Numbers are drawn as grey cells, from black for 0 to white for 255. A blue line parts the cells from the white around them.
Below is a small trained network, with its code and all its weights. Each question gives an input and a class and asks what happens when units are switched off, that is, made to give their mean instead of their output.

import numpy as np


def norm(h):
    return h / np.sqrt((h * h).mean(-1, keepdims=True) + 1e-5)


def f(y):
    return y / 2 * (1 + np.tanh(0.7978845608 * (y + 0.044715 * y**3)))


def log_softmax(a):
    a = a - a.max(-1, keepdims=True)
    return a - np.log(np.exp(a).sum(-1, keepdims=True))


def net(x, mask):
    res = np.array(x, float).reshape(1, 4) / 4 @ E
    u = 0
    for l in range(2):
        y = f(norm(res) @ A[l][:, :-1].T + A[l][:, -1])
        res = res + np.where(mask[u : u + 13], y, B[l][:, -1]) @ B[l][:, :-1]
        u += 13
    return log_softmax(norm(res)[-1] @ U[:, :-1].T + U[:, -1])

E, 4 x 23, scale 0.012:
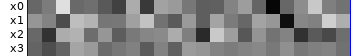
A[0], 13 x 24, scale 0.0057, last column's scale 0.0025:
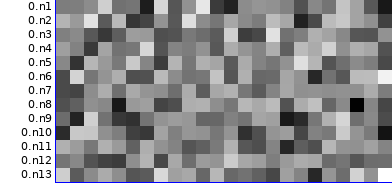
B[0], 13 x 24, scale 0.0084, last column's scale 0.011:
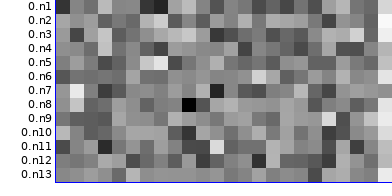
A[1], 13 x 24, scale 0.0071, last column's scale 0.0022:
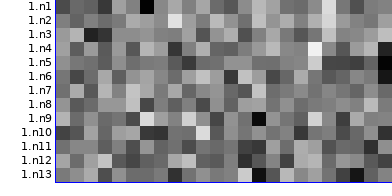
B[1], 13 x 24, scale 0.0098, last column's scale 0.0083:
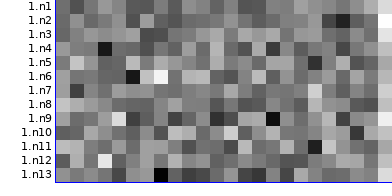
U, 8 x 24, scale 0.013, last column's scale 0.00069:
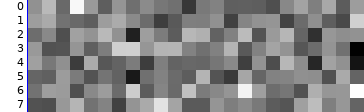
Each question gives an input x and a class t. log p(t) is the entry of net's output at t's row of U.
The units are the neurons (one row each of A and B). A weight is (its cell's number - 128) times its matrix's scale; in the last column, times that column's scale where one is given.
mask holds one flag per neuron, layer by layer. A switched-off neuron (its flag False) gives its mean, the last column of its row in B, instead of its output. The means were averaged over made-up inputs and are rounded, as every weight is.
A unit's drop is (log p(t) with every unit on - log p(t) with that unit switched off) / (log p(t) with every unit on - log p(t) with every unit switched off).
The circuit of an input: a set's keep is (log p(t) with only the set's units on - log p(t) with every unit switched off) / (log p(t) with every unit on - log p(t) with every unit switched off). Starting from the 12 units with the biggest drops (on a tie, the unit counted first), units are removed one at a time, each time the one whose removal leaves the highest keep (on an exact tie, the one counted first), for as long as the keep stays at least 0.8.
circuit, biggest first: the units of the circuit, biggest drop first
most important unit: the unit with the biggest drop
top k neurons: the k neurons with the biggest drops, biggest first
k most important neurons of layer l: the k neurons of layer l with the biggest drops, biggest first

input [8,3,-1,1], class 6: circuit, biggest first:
0.n2
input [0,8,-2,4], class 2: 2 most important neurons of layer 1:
1.n2, 1.n7
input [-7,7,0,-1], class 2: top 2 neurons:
0.n3, 0.n4
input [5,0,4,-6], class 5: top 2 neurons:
0.n3, 0.n1
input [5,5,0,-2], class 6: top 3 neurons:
0.n2, 0.n3, 0.n10
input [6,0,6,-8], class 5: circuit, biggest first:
0.n3, 0.n13, 1.n10
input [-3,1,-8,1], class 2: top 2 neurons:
0.n11, 1.n3
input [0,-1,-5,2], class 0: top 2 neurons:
0.n3, 1.n12
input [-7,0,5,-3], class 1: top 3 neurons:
0.n3, 0.n12, 0.n13
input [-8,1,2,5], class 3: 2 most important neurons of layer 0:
0.n8, 0.n11
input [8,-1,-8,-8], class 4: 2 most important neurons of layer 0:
0.n8, 0.n9
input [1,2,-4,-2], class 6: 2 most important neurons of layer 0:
0.n11, 0.n2
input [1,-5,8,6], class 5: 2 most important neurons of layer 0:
0.n2, 0.n1
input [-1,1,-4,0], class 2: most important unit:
0.n11
